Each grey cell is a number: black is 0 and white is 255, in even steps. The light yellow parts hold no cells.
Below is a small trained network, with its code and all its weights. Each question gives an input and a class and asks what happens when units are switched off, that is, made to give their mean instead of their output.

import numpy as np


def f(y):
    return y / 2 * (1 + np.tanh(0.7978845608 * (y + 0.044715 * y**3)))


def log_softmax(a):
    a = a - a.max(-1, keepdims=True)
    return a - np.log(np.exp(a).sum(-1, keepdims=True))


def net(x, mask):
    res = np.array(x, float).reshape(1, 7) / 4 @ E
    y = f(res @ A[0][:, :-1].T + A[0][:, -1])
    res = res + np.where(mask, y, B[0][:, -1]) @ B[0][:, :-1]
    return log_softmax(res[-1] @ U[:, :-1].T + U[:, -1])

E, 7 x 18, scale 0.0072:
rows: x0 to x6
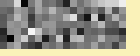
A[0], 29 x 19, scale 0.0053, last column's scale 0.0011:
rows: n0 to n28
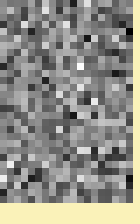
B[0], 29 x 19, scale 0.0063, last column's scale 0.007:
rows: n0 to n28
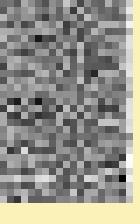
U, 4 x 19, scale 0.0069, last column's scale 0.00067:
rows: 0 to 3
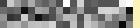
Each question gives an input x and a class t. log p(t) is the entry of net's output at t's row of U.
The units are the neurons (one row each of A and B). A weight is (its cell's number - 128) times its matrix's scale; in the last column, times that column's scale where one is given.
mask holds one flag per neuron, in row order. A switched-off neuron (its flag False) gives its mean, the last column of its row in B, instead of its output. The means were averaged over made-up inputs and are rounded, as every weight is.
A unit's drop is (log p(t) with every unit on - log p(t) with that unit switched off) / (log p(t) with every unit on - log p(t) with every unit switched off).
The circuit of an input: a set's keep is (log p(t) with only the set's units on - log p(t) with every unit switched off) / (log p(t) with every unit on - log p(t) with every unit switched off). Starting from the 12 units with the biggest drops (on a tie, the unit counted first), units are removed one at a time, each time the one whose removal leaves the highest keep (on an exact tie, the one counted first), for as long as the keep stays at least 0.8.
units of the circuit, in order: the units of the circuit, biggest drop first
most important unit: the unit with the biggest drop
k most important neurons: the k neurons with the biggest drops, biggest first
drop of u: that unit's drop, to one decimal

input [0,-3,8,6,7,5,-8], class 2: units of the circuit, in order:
(n14)
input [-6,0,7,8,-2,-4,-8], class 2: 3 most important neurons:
(n14; n5; n28)
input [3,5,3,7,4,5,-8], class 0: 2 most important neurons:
(n25; n15)
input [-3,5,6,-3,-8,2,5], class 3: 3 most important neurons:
(n25; n12; n4)
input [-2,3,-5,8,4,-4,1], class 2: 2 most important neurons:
(n16; n25)
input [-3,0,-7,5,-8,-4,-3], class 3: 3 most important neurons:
(n25; n4; n12)
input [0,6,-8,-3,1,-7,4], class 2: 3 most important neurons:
(n16; n21; n0)
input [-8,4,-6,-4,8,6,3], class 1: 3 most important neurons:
(n3; n10; n7)
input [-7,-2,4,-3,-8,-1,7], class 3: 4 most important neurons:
(n25; n12; n4; n17)
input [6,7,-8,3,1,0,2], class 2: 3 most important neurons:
(n16; n21; n0)
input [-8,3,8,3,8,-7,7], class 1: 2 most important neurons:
(n10; n3)
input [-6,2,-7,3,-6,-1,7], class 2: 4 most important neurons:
(n21; n16; n0; n17)
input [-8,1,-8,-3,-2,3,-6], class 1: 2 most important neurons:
(n3; n10)
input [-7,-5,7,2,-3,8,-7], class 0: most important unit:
n15
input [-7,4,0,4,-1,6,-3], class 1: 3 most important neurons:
(n3; n24; n10)
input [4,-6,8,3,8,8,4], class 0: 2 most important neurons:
(n15; n9)
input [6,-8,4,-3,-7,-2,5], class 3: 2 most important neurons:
(n25; n12)
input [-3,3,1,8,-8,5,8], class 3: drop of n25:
0.9
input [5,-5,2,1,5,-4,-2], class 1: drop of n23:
-0.1
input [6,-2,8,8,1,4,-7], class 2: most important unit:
n14
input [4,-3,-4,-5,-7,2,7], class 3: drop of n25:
0.6
